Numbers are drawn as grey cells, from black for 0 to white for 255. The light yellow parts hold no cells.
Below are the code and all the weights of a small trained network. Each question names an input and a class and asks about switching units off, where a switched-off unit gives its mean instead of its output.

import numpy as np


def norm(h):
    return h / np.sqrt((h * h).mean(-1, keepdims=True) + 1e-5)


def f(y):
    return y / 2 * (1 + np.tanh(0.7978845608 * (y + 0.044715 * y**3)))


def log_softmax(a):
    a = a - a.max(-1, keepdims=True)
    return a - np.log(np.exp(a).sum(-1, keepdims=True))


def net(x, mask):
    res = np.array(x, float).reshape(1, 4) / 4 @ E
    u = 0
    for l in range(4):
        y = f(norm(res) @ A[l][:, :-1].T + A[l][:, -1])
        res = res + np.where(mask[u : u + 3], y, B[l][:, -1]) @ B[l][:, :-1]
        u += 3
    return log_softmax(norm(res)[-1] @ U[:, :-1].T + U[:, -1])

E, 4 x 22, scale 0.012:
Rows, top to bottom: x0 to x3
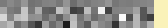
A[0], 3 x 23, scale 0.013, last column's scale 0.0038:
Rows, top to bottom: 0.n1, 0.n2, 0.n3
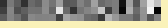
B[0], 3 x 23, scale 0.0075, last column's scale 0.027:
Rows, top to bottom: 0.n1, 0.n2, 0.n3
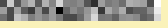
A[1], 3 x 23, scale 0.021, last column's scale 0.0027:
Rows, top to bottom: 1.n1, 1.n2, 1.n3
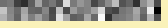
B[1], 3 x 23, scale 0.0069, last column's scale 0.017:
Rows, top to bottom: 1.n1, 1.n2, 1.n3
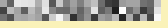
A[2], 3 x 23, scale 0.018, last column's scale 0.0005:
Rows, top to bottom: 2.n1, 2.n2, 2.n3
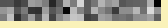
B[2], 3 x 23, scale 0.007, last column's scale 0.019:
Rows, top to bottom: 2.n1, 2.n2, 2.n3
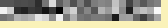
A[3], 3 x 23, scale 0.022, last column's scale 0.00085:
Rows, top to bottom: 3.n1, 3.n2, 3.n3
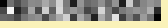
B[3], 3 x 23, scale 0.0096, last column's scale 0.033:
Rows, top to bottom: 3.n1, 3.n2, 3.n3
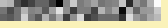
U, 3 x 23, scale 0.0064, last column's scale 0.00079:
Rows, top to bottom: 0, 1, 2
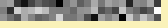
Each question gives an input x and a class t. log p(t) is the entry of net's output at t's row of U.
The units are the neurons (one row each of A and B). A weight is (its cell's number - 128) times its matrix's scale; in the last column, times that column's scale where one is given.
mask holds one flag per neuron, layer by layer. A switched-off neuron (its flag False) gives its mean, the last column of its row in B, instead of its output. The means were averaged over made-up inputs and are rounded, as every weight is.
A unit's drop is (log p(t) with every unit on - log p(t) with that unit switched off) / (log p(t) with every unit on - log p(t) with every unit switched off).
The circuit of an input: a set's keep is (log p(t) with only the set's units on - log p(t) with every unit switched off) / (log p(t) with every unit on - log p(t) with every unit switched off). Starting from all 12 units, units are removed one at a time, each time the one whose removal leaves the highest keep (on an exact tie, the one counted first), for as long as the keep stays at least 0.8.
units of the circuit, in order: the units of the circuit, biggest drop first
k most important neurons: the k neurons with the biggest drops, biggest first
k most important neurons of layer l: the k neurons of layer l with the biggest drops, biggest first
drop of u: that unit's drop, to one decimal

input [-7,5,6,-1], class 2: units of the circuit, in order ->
[0.n2]
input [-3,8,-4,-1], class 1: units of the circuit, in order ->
[0.n2, 3.n1]
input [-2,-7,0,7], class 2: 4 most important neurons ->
[0.n2, 3.n2, 3.n1, 2.n3]
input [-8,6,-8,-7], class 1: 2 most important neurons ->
[0.n2, 1.n1]
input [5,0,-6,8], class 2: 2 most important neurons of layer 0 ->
[0.n1, 0.n3]
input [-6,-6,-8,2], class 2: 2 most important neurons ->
[0.n1, 3.n2]
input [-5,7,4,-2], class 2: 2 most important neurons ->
[1.n3, 3.n3]
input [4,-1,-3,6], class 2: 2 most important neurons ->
[0.n1, 3.n2]
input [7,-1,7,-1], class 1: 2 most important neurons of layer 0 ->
[0.n1, 0.n2]
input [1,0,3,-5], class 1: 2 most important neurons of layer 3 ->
[3.n1, 3.n2]
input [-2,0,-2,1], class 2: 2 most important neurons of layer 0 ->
[0.n1, 0.n3]
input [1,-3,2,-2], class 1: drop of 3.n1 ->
0.2
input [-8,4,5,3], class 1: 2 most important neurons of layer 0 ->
[0.n2, 0.n1]
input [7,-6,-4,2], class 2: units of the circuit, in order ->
[0.n1]
